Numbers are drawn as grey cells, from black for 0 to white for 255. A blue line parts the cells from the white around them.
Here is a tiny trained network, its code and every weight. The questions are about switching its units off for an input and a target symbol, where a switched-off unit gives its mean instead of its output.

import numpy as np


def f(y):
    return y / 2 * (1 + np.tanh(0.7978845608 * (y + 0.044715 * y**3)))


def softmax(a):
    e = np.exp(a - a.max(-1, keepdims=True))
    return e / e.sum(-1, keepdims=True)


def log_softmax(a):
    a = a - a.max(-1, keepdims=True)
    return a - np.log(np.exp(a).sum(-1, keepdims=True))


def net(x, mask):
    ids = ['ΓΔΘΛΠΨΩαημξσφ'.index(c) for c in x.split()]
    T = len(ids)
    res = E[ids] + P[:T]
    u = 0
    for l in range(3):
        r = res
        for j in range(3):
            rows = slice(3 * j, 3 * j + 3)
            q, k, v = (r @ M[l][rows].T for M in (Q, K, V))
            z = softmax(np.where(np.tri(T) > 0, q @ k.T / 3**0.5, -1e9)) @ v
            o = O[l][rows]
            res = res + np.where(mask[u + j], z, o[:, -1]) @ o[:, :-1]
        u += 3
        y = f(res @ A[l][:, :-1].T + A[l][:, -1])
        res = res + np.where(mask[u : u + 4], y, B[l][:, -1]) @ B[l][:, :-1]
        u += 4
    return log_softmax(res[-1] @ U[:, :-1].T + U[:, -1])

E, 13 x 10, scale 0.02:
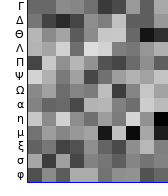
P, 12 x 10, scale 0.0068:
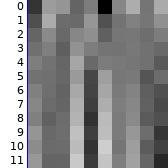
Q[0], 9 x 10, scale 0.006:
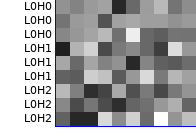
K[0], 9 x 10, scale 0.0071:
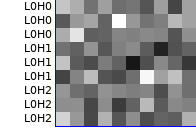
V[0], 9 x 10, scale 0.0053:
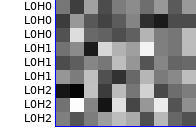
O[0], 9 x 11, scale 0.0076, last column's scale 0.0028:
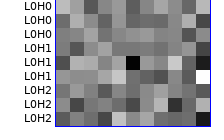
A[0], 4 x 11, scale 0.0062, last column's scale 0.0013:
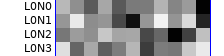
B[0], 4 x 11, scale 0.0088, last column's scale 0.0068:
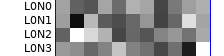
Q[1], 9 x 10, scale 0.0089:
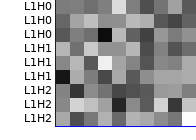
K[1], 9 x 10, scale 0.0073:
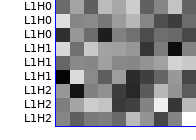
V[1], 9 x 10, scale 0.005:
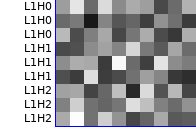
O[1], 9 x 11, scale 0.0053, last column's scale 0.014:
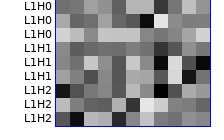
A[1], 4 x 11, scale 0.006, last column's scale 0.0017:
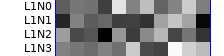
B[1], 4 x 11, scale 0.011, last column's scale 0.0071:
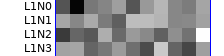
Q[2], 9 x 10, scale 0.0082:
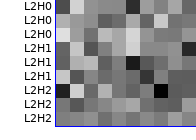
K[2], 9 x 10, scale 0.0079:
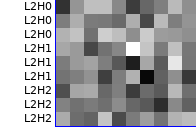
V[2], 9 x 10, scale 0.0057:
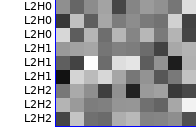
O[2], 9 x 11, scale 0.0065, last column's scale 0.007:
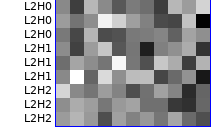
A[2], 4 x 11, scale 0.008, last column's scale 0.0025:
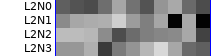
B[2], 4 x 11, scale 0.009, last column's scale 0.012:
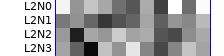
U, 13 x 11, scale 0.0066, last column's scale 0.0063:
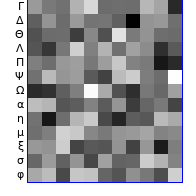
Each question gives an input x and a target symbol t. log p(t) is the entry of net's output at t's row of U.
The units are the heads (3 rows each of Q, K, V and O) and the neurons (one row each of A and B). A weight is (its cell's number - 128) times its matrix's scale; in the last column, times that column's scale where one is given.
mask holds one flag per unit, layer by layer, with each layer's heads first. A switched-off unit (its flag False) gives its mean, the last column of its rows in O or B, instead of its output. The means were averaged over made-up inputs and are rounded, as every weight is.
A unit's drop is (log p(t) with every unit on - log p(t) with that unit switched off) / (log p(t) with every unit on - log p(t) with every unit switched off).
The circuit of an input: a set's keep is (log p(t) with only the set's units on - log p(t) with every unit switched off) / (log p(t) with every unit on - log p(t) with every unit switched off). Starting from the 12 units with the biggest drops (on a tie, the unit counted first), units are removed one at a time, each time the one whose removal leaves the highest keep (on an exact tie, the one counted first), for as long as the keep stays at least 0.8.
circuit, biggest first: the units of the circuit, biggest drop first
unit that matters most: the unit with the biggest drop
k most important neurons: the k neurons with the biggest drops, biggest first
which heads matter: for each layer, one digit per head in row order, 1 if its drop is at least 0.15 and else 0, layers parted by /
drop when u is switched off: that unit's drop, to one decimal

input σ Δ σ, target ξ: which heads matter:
000 / 110 / 010
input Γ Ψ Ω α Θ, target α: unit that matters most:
L2N1
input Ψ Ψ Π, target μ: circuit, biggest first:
(L1H2; L0N2)
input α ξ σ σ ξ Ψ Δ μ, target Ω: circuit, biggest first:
(L1H2; L2N0)
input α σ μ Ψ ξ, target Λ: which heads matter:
000 / 100 / 001
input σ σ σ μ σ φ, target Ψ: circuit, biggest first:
(L0N3; L0N2; L1H2)
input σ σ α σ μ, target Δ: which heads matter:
000 / 011 / 010
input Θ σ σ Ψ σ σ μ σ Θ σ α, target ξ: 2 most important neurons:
(L2N0; L0N0)
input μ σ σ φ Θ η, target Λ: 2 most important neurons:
(L2N3; L2N0)
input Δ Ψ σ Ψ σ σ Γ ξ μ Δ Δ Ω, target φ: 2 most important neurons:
(L1N3; L0N0)
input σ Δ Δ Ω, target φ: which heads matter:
000 / 010 / 100
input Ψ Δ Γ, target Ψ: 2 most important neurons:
(L0N0; L1N1)
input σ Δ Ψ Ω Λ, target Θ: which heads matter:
011 / 111 / 000
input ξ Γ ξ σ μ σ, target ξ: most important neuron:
(L2N3)
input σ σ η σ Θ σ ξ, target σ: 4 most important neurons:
(L1N1; L2N3; L0N3; L2N2)
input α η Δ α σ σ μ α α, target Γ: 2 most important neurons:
(L2N0; L2N3)
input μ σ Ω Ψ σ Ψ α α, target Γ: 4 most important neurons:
(L2N0; L1N0; L1N2; L0N0)
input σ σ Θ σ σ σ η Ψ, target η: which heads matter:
000 / 010 / 100
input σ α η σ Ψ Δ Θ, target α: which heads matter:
000 / 110 / 000
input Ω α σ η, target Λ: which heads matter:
000 / 011 / 000
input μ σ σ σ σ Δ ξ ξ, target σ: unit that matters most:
L1N1
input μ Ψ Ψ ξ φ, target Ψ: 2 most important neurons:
(L2N1; L0N3)
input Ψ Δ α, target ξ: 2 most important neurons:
(L2N0; L1N3)
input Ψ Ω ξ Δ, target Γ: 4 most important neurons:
(L2N0; L1N2; L0N0; L0N2)
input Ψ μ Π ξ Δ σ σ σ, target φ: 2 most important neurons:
(L0N0; L0N3)
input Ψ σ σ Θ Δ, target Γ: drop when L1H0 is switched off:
0.3
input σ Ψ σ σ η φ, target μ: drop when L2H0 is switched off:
0.1
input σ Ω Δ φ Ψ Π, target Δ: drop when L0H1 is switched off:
0.3
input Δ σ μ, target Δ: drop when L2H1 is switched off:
0.6
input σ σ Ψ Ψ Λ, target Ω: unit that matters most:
L0H0
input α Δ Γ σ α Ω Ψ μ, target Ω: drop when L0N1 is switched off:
0.3
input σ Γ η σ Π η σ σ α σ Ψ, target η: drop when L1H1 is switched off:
0.5
